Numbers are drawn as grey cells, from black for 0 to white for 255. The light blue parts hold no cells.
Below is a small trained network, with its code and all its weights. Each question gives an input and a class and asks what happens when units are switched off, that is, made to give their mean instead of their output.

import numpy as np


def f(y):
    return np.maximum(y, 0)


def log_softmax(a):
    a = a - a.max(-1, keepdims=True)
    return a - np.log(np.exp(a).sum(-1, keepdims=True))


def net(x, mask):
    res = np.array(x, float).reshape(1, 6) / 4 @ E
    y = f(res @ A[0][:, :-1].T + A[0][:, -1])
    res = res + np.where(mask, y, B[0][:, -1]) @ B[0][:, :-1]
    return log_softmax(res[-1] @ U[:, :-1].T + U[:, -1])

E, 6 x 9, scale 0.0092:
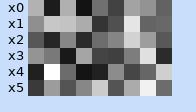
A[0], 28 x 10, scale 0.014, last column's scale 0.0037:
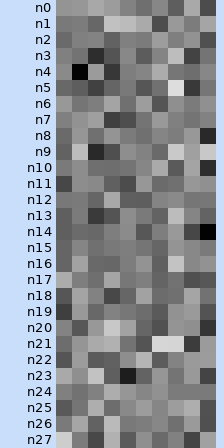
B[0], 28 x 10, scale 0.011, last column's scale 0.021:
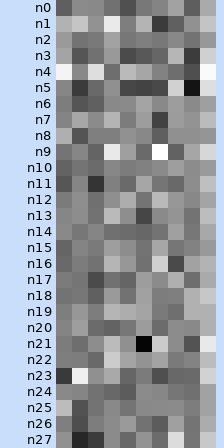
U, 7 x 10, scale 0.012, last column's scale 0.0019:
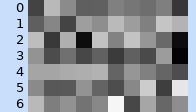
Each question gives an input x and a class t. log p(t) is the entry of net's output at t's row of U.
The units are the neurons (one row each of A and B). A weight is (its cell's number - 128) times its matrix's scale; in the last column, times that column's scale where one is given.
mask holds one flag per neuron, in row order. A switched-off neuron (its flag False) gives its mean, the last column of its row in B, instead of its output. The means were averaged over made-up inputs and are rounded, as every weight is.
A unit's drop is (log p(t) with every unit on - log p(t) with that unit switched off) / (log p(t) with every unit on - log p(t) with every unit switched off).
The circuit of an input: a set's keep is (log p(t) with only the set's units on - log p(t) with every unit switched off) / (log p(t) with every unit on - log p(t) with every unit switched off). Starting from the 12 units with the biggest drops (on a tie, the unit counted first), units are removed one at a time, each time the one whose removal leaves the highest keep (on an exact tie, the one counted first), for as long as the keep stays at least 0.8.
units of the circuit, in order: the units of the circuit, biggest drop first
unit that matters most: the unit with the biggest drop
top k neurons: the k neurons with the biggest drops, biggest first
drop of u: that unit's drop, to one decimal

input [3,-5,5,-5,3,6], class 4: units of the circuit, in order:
(n4 n27)
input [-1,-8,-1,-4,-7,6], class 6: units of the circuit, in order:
(n1 n21)
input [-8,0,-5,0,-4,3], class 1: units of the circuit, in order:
(n4 n5)
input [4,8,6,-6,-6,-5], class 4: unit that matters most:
n23
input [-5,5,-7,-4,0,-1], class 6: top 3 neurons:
(n9 n21 n16)
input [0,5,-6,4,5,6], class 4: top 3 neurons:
(n9 n19 n27)
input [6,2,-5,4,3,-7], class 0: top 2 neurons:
(n23 n4)
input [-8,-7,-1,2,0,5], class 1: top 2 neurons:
(n4 n21)
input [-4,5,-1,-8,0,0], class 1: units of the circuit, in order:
(n4 n5)
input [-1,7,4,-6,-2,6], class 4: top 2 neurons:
(n5 n27)
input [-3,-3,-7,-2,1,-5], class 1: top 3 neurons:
(n4 n5 n3)
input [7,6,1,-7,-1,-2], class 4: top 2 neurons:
(n23 n27)
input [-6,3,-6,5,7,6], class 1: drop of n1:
0.0
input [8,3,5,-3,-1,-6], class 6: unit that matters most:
n21
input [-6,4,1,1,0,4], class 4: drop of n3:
0.1
